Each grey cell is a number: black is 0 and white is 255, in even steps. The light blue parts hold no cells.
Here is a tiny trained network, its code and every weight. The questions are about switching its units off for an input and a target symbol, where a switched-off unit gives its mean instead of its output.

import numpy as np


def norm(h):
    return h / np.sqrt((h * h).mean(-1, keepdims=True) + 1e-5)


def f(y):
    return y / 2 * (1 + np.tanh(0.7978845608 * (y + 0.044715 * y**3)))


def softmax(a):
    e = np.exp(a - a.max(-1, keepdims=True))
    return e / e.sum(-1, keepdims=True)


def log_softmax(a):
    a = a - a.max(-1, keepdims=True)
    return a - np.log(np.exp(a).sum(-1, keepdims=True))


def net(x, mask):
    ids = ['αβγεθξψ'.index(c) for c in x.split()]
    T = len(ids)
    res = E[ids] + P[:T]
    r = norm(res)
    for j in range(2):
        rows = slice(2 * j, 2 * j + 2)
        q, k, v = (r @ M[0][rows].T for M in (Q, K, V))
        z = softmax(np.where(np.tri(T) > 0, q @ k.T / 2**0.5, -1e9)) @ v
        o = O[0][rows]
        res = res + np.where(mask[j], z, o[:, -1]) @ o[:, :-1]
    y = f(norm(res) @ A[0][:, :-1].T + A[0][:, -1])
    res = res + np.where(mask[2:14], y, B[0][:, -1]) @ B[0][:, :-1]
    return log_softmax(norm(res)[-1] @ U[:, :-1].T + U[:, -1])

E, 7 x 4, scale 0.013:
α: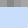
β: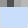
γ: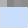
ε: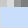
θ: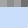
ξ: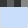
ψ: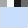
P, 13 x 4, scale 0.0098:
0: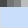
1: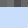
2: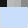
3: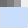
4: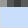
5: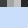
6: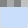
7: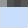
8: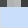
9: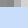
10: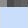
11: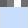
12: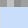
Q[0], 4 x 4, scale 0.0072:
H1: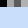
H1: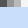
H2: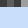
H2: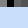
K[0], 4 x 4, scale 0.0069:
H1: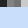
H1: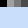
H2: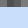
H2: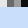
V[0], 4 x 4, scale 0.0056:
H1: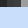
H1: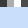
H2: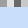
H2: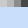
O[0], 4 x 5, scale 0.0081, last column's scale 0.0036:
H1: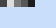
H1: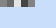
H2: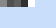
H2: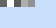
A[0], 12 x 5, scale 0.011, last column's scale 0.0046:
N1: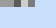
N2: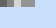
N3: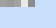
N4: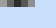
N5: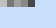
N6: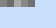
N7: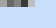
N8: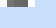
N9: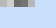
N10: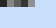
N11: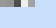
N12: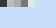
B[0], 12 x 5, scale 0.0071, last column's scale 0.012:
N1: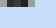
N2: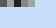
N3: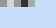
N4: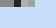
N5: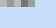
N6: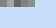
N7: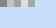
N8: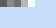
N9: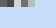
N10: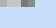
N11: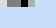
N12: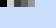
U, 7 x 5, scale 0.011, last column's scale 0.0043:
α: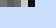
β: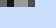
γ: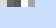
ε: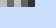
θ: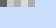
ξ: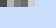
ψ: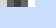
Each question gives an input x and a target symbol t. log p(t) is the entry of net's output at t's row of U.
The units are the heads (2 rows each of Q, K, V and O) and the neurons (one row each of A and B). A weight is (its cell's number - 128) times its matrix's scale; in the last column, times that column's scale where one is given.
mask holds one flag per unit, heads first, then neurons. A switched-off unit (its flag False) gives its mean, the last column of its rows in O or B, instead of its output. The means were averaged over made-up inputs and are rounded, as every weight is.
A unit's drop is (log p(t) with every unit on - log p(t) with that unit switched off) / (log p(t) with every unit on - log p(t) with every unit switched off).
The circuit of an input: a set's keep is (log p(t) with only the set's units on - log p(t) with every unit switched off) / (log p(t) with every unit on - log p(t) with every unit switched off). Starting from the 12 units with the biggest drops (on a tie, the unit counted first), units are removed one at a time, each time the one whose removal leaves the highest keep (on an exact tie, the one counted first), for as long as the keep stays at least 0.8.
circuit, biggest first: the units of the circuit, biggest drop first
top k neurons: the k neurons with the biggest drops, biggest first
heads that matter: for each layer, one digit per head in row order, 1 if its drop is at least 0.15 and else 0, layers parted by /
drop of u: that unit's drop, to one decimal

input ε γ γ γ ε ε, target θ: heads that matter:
10
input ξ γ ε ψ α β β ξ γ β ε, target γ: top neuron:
[N8]
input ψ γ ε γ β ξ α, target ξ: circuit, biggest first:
[H1, N12]
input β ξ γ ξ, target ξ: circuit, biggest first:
[H1, N8]
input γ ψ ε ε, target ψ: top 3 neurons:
[N1, N11, N7]
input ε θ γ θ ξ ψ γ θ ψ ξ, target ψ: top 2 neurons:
[N11, N8]
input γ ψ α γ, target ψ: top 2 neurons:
[N9, N7]
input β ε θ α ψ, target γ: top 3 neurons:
[N4, N3, N12]
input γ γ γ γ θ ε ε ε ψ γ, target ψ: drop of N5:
-0.1
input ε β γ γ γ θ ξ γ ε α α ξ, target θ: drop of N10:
0.3
